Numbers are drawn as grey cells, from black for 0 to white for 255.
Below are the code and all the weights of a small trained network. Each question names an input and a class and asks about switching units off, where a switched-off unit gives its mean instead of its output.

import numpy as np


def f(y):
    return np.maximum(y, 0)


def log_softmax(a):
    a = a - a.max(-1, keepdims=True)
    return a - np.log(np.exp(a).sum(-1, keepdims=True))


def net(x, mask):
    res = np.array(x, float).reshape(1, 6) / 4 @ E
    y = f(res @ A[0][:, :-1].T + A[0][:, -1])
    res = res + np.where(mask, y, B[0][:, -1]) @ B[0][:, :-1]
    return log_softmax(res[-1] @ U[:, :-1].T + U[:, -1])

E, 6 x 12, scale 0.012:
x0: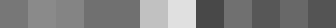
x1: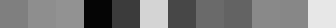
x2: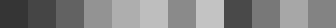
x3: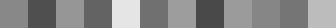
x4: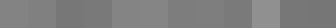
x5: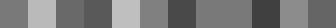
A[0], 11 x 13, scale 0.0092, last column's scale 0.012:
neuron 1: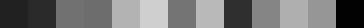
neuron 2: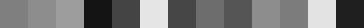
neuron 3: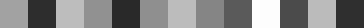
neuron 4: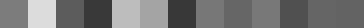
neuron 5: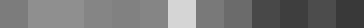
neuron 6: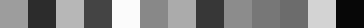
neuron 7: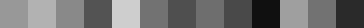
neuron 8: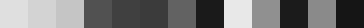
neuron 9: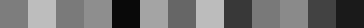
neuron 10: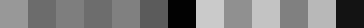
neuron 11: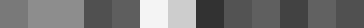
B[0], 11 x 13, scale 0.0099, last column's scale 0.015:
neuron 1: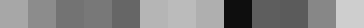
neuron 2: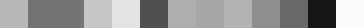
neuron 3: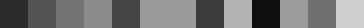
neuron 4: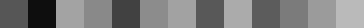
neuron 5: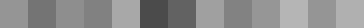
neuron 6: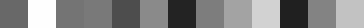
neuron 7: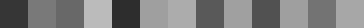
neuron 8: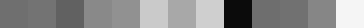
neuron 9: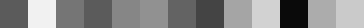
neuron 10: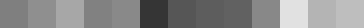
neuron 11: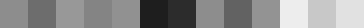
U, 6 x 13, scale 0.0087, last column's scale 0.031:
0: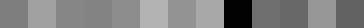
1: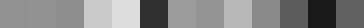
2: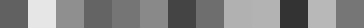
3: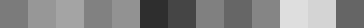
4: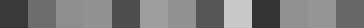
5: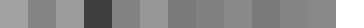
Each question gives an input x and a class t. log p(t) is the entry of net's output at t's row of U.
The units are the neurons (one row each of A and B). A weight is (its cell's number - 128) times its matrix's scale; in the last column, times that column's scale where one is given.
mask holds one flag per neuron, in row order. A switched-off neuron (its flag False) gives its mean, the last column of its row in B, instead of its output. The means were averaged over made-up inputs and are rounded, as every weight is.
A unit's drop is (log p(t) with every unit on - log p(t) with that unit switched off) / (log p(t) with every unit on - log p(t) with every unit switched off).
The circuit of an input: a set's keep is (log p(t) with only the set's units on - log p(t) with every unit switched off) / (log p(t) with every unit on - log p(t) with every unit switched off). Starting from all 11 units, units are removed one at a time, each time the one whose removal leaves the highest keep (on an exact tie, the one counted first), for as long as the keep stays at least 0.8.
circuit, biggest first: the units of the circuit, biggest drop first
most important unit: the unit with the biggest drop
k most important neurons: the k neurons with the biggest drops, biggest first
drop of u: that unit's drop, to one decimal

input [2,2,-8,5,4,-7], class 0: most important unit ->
neuron 8
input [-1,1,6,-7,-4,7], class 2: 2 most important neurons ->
neuron 9; neuron 8
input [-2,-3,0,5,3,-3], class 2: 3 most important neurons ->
neuron 2; neuron 6; neuron 8
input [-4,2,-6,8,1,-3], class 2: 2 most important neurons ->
neuron 6; neuron 1
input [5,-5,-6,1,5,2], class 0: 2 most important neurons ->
neuron 8; neuron 2
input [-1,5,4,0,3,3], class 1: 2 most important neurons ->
neuron 2; neuron 8
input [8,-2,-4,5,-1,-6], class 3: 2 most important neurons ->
neuron 11; neuron 5
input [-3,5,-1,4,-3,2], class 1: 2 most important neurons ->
neuron 2; neuron 9
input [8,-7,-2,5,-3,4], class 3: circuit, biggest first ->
neuron 2; neuron 5
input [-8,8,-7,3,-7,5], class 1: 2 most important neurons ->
neuron 2; neuron 11
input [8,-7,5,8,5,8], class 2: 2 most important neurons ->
neuron 6; neuron 2
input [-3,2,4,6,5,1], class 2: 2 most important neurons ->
neuron 6; neuron 8
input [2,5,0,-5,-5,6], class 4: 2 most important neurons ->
neuron 4; neuron 7
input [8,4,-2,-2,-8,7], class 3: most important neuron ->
neuron 11
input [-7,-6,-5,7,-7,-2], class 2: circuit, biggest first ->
neuron 2; neuron 6
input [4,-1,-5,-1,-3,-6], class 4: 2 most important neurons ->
neuron 3; neuron 1
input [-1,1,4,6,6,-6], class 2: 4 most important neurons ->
neuron 6; neuron 4; neuron 8; neuron 7
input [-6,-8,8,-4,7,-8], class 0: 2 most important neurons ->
neuron 2; neuron 1
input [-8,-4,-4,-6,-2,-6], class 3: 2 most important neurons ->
neuron 10; neuron 2
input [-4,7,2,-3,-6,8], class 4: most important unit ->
neuron 4
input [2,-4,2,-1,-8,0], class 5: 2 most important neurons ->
neuron 2; neuron 11
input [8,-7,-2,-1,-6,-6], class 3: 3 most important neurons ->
neuron 2; neuron 5; neuron 11
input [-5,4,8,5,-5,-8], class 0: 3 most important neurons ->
neuron 1; neuron 4; neuron 7
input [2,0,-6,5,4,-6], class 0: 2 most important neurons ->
neuron 8; neuron 4
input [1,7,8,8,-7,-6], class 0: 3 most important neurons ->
neuron 1; neuron 9; neuron 2
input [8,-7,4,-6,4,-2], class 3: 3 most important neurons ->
neuron 2; neuron 11; neuron 5
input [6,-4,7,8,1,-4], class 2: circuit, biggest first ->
neuron 6
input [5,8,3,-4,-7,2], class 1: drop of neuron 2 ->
1.3
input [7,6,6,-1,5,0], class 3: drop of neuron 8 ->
0.5
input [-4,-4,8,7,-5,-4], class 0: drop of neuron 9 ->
0.1
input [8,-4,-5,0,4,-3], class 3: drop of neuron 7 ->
0.0
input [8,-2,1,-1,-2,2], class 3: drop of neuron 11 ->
0.2
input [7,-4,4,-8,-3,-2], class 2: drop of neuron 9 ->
1.1
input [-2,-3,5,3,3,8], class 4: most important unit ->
neuron 7
